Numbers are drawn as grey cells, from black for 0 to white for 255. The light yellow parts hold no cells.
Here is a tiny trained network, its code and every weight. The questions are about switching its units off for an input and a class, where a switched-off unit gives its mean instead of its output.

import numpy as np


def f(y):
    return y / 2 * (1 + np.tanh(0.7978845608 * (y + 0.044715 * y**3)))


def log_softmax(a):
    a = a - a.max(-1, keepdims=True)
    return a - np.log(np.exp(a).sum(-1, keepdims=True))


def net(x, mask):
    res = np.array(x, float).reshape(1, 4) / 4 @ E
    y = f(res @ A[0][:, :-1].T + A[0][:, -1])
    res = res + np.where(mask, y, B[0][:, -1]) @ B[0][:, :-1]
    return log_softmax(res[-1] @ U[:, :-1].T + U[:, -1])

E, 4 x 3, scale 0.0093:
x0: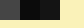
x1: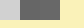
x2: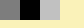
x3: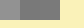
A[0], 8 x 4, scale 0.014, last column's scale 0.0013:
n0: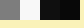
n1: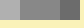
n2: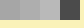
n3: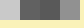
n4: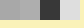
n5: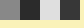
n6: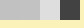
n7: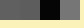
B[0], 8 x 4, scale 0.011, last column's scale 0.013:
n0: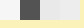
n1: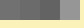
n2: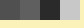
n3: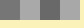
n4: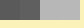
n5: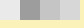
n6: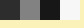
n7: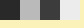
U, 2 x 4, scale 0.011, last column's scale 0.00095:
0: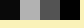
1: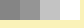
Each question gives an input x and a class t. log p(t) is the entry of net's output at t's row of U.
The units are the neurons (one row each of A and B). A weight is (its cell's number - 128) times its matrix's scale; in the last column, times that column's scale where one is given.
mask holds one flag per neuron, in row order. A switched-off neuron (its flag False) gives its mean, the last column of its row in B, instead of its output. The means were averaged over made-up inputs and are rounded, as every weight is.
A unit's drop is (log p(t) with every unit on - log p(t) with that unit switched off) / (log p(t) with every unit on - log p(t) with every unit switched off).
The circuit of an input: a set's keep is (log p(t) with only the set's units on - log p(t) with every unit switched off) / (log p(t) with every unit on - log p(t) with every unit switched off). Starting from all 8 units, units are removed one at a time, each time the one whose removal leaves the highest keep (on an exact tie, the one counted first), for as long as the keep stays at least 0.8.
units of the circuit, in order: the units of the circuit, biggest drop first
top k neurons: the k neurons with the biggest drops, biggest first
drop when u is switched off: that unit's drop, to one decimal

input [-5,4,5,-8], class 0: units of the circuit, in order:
[n0]
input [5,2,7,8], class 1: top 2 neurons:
[n5; n6]
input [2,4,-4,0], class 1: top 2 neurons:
[n6; n0]
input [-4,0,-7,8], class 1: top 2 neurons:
[n0; n7]
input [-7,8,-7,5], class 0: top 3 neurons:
[n6; n2; n5]
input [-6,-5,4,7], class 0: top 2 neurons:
[n6; n0]
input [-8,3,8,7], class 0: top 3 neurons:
[n6; n0; n2]
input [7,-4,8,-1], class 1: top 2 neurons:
[n5; n6]
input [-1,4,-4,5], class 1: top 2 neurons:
[n0; n7]
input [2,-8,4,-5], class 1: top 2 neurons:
[n6; n7]
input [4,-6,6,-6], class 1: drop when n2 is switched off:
0.1
